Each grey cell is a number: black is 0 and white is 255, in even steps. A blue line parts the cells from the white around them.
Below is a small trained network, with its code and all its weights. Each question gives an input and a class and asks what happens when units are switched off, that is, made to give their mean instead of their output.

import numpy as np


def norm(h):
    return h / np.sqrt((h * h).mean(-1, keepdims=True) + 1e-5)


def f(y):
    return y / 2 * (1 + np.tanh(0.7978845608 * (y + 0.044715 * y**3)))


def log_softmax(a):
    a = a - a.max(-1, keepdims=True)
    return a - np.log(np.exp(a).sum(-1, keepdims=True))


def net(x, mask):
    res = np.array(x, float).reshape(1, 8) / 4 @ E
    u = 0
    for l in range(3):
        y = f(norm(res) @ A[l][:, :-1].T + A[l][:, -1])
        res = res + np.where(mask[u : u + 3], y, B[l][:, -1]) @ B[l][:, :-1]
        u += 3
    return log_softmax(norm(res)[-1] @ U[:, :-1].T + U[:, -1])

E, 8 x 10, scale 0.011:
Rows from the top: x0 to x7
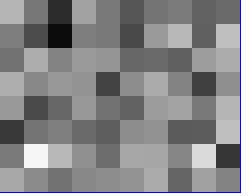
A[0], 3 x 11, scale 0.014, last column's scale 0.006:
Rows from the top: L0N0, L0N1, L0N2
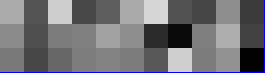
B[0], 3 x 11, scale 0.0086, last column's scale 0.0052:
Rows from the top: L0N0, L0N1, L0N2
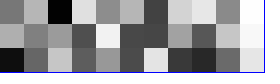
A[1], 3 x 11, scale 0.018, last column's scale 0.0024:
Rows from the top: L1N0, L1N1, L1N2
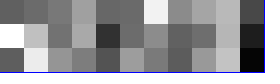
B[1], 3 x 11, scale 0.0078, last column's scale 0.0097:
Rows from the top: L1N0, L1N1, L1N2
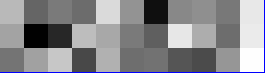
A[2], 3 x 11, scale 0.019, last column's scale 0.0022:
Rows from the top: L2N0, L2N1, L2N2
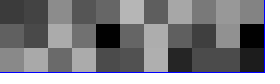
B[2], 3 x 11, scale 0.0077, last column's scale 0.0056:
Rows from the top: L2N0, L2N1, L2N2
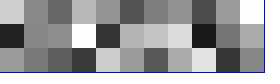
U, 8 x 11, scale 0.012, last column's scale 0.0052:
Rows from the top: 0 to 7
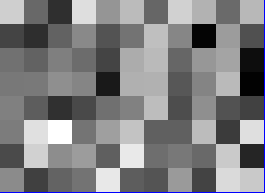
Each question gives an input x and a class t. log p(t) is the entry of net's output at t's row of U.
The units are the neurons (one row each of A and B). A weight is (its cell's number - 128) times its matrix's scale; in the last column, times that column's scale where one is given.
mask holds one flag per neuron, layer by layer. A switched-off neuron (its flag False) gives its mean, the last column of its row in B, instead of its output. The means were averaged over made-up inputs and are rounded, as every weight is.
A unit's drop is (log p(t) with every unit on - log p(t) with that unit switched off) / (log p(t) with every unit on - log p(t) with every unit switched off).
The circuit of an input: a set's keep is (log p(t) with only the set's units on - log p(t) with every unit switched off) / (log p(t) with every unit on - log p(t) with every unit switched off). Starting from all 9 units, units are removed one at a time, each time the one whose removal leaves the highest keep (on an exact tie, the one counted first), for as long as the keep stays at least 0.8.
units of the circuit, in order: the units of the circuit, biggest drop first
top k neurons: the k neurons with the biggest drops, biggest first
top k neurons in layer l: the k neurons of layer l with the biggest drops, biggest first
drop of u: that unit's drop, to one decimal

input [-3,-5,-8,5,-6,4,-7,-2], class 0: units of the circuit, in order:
[L0N0]
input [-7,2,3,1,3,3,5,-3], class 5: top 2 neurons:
[L1N1, L1N2]
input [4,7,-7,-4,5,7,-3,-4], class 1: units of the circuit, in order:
[L2N1, L0N2]
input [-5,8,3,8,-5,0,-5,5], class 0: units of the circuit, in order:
[L0N0, L1N2]
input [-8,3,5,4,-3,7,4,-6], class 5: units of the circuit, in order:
[L1N2, L1N1]
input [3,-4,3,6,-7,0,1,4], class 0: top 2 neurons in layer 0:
[L0N2, L0N0]
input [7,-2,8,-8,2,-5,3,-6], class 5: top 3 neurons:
[L1N1, L0N0, L2N0]
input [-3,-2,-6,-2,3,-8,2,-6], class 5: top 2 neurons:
[L1N1, L0N0]
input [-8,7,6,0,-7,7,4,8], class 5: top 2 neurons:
[L1N1, L0N1]
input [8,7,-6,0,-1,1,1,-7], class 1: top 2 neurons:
[L2N1, L0N0]
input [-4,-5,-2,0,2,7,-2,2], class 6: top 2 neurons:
[L0N0, L1N1]
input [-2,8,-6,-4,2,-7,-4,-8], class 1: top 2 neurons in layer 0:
[L0N2, L0N0]
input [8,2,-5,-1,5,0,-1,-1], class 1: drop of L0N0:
0.6
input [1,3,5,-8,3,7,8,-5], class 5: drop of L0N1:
0.1
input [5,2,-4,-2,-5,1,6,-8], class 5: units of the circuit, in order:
[L1N1]
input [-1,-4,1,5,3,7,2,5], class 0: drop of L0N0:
0.8
